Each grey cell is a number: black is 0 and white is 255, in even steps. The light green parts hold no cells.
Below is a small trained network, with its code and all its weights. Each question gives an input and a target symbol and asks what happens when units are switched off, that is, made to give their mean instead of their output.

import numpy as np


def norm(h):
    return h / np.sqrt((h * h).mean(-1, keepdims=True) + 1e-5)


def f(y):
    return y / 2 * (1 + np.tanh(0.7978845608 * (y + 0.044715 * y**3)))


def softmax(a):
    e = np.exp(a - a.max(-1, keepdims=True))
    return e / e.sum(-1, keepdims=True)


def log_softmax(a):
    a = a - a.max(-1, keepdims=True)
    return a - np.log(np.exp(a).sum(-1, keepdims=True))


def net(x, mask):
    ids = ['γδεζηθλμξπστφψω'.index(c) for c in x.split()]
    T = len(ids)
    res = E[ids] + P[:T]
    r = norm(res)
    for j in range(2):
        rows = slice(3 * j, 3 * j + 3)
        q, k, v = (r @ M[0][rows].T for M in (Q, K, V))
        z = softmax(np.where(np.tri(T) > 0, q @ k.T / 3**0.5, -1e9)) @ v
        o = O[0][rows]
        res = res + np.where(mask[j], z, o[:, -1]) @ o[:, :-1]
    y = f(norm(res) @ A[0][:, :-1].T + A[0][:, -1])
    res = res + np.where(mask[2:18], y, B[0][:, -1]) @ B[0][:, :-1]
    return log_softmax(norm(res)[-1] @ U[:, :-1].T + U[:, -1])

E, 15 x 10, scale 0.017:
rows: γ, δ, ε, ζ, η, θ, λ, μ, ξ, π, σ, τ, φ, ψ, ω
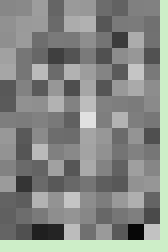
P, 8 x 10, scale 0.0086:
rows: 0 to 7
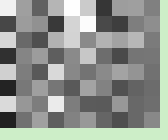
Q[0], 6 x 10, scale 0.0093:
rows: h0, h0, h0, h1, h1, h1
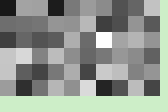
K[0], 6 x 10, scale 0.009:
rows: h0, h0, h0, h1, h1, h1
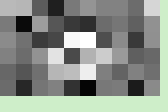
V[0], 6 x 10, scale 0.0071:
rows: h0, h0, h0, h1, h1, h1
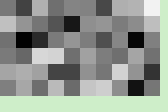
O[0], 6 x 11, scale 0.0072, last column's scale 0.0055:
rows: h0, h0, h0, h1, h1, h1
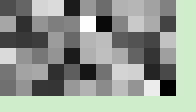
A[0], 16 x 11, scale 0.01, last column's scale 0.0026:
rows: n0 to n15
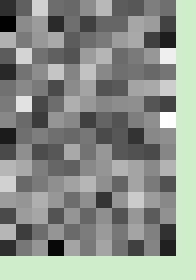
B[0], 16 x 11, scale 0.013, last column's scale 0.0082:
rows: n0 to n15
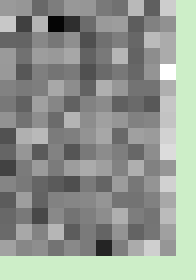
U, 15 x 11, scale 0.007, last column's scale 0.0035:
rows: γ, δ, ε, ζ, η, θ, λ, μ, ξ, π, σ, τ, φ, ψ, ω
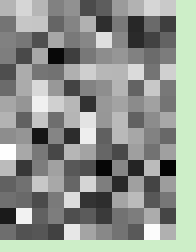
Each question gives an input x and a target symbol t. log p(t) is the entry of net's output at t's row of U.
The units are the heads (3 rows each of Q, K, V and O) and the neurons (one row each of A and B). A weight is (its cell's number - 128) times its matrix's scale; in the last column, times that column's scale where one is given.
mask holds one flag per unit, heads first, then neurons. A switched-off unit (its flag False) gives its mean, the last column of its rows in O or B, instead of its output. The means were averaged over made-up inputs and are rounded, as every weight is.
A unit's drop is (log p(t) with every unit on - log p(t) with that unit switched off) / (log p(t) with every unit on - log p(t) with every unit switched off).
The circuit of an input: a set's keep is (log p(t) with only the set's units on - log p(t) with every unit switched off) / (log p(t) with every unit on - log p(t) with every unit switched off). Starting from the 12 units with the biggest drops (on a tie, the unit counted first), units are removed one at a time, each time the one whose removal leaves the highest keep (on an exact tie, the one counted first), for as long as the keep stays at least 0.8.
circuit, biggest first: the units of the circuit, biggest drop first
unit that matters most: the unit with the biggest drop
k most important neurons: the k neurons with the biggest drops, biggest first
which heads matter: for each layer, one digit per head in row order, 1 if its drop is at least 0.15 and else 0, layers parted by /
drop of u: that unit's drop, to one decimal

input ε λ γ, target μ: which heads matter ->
11
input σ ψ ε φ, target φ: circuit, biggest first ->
(n0 n4)
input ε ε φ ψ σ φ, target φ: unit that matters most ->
n0
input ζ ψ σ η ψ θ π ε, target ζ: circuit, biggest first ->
(n1 h1)
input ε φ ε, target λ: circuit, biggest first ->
(h0 n3)
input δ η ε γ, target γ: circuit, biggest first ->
(n15 h0)
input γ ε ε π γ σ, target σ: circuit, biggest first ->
(n4 h0)
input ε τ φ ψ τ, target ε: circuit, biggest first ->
(h0 n4)
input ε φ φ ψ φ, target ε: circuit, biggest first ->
(h0 h1)
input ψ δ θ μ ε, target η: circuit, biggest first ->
(h1 n10)
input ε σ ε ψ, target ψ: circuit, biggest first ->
(n9 n15 h0)
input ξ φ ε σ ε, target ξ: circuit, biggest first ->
(h1 n11)
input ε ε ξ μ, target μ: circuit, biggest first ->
(h0 n3 n9)
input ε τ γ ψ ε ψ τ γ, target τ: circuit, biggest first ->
(h0 n0)
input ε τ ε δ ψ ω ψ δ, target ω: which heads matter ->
01
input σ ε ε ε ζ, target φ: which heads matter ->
01
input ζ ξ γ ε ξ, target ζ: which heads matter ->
11
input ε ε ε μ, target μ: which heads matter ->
10
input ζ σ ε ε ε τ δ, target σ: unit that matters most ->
n4
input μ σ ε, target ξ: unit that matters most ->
n11
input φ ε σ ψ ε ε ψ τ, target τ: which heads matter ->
00
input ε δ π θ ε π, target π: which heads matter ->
00
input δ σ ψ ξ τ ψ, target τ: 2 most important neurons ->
(n8 n0)
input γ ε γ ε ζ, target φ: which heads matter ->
11
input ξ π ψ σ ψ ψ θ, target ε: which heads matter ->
10
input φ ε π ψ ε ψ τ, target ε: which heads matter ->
10
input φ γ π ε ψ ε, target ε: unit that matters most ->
n4
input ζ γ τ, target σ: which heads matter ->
00
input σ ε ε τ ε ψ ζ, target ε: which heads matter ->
10
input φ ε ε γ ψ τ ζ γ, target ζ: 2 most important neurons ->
(n1 n13)
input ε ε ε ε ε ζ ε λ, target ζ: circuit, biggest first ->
(h1 n1)
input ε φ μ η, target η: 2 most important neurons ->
(n4 n13)
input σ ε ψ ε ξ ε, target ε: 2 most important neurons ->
(n5 n4)
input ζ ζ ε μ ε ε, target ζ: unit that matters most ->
h1
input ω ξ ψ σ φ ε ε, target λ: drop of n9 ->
0.1
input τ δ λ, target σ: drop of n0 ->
0.0
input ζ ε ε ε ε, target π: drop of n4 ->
0.2
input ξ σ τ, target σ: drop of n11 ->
0.3
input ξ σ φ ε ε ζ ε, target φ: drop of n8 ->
0.2
